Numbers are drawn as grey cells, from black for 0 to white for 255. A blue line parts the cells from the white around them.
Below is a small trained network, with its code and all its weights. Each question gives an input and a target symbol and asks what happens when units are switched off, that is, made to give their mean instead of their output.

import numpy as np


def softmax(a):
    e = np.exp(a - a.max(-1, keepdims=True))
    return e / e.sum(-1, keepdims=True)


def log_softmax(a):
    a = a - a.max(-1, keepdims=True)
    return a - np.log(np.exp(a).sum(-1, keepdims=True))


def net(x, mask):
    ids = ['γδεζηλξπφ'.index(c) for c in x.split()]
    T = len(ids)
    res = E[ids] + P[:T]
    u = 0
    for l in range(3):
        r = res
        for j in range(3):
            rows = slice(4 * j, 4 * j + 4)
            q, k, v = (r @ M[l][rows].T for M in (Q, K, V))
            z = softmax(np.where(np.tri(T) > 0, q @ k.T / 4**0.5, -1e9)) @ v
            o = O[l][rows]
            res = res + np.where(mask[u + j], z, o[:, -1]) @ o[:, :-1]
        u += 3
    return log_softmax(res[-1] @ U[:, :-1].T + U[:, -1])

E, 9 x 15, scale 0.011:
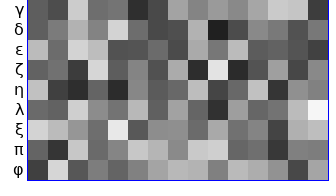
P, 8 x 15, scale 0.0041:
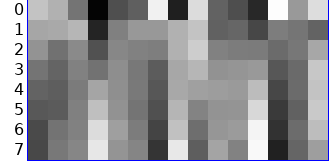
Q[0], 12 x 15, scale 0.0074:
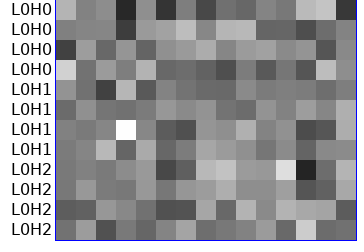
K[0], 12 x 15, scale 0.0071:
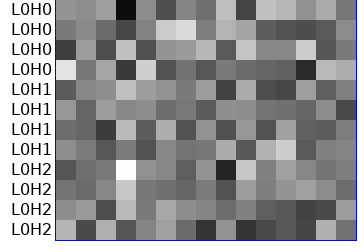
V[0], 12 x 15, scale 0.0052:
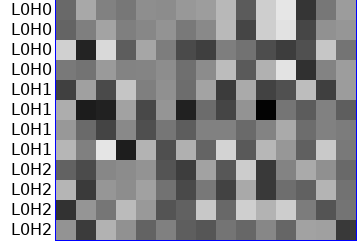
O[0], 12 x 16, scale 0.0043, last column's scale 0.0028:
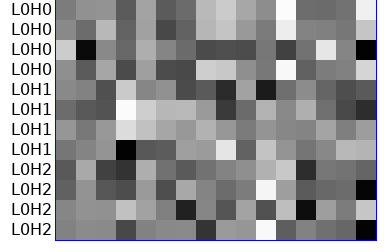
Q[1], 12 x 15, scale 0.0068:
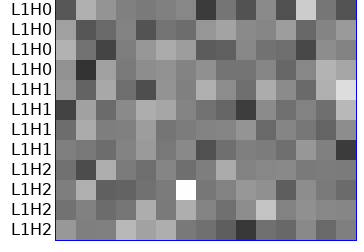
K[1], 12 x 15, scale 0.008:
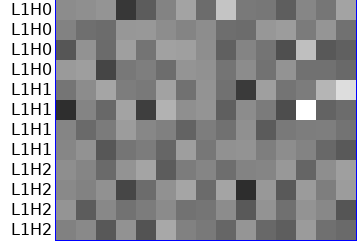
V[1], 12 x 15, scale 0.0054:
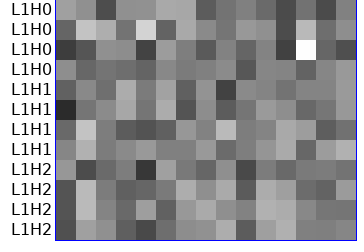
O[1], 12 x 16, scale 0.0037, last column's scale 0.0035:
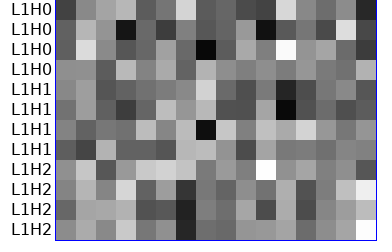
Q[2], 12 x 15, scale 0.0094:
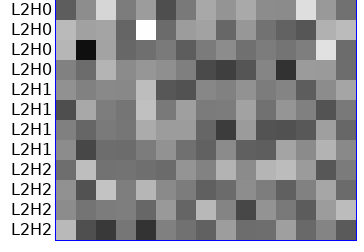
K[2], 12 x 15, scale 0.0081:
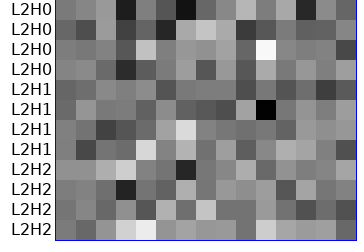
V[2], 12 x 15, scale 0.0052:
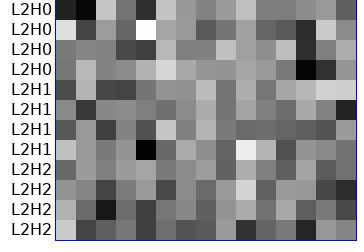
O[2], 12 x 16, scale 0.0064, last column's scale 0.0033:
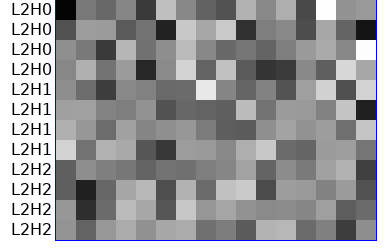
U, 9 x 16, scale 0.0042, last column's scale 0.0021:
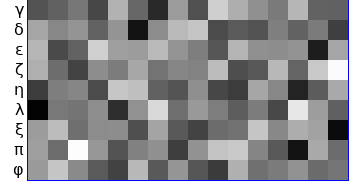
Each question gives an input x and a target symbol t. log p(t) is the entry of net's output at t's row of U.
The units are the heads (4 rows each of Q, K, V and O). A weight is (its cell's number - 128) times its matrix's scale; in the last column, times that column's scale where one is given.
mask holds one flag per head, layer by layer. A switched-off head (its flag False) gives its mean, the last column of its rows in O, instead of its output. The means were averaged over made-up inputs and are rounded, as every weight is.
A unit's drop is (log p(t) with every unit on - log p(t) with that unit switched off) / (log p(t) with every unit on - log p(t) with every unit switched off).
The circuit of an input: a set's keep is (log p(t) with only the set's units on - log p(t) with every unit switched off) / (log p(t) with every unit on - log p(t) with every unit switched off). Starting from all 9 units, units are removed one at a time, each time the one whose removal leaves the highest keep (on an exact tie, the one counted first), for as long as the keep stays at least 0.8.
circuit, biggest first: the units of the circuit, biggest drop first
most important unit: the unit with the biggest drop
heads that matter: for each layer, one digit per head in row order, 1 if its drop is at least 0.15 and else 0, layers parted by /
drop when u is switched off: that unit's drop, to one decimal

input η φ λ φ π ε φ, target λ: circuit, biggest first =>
L2H0, L0H2
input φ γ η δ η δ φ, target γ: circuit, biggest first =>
L2H0, L0H0, L0H2
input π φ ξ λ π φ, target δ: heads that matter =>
100 / 000 / 100
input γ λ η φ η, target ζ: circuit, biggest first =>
L0H0, L2H0, L2H2, L0H1
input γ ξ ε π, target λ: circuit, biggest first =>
L2H0, L0H0
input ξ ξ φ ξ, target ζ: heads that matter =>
100 / 000 / 100
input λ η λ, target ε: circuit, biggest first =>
L2H2, L1H0
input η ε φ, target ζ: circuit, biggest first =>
L2H0, L0H0, L1H2
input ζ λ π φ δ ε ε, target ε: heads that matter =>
110 / 111 / 010
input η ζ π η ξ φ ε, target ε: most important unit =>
L0H1
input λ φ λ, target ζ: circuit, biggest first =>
L0H0, L2H0, L2H2
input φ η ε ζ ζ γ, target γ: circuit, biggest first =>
L2H0, L0H2, L1H2
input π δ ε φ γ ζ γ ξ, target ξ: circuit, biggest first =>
L0H1, L2H1, L0H0, L1H0
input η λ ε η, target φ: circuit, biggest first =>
L2H2, L0H1
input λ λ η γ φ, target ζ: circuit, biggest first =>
L2H0, L0H0, L0H2, L1H2
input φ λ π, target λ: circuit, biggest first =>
L2H0
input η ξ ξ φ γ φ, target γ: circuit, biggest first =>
L2H0, L0H2, L0H0
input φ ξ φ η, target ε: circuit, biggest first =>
L2H2, L1H0, L0H1
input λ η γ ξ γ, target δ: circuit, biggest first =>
L0H2, L2H0, L1H0
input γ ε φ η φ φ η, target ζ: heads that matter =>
100 / 000 / 100
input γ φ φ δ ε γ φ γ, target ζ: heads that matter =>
101 / 000 / 100
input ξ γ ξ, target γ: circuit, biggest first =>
L2H0, L0H2
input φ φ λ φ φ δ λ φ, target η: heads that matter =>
100 / 001 / 010
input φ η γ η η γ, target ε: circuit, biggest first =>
L2H2, L0H1
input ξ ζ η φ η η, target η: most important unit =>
L0H1
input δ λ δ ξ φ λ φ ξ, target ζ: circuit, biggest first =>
L0H0, L2H0
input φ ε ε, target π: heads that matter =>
000 / 000 / 010
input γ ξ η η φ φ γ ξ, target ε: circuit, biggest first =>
L2H2, L0H1
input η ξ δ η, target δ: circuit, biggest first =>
L2H0
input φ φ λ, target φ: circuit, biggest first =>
L2H2, L1H1
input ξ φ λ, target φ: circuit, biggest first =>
L1H1, L2H2
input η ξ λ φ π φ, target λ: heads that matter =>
000 / 000 / 100
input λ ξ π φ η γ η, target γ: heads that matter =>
010 / 000 / 100
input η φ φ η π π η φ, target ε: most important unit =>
L2H2
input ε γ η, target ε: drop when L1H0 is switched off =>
0.5
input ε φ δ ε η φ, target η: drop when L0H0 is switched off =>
0.6
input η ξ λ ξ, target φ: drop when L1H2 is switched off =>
0.1
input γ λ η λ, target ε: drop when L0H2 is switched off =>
-0.1
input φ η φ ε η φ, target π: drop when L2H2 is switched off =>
0.0
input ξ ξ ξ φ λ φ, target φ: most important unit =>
L2H2
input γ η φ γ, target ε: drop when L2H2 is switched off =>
0.4
